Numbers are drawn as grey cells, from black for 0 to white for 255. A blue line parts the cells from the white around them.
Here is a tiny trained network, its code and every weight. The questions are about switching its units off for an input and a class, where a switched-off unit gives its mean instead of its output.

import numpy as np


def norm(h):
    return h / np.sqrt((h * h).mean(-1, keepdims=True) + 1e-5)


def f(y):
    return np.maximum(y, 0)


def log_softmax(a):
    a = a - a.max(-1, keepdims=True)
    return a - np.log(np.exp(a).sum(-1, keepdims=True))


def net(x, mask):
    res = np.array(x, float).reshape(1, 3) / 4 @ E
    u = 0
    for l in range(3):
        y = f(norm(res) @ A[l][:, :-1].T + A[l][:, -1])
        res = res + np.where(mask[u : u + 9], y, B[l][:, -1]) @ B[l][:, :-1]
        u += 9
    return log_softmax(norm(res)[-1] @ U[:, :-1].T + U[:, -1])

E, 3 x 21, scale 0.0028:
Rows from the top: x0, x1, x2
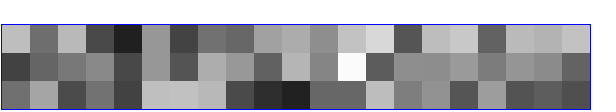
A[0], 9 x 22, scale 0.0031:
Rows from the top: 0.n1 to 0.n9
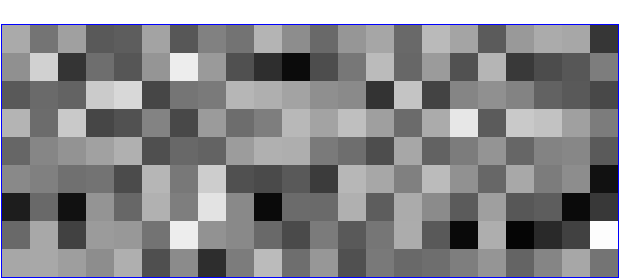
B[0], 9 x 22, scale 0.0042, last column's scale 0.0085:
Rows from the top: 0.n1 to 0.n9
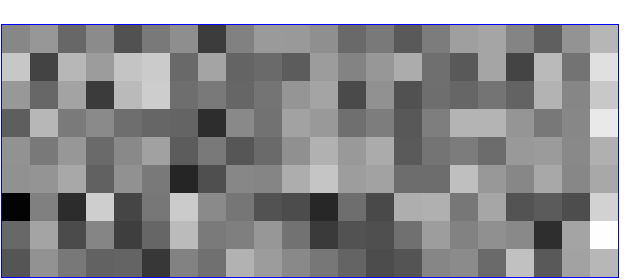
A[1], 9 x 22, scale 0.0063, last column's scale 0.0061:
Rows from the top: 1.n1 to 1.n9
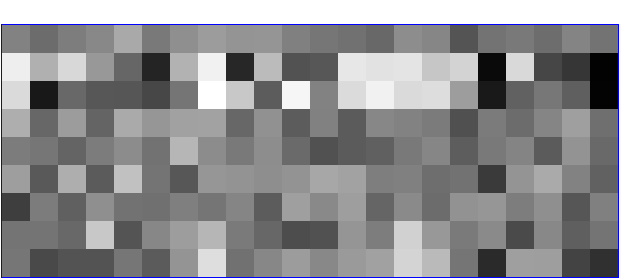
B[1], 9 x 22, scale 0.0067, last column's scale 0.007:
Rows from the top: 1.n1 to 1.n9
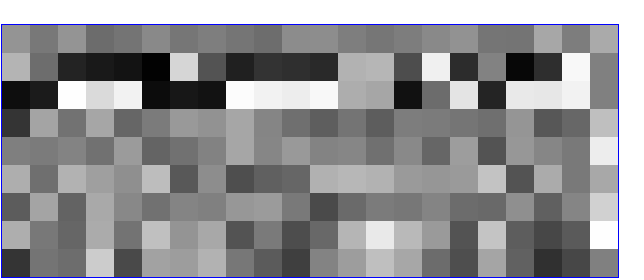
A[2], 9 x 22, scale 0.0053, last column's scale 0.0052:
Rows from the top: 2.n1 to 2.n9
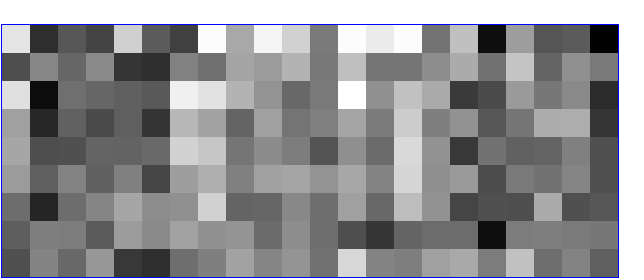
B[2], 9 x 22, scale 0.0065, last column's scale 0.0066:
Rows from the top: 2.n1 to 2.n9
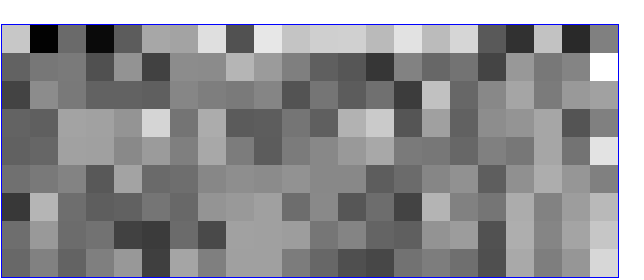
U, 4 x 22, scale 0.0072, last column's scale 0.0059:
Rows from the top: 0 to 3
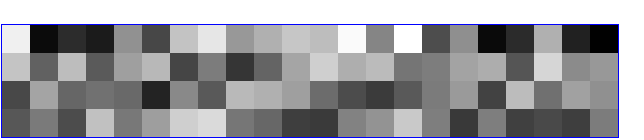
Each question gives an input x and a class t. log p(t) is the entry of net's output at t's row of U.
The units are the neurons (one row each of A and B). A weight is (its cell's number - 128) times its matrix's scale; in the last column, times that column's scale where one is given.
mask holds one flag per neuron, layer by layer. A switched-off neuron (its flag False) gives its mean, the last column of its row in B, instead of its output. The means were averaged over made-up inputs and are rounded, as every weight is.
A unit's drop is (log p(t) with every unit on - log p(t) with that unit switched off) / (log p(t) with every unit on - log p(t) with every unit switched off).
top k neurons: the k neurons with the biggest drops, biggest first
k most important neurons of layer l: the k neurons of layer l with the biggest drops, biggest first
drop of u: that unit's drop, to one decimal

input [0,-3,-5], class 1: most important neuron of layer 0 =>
(0.n8)
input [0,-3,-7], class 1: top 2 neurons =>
(0.n8, 1.n6)
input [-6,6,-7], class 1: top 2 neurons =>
(1.n6, 0.n3)
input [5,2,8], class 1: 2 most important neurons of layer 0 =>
(0.n6, 0.n2)
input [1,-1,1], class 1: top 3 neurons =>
(0.n7, 0.n6, 0.n8)
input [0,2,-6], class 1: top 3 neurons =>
(0.n7, 0.n8, 1.n6)
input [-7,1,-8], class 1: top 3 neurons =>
(1.n6, 0.n7, 0.n5)
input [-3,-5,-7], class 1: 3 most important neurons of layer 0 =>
(0.n7, 0.n8, 0.n5)
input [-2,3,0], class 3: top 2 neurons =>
(0.n7, 1.n8)
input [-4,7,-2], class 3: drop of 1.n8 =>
0.3
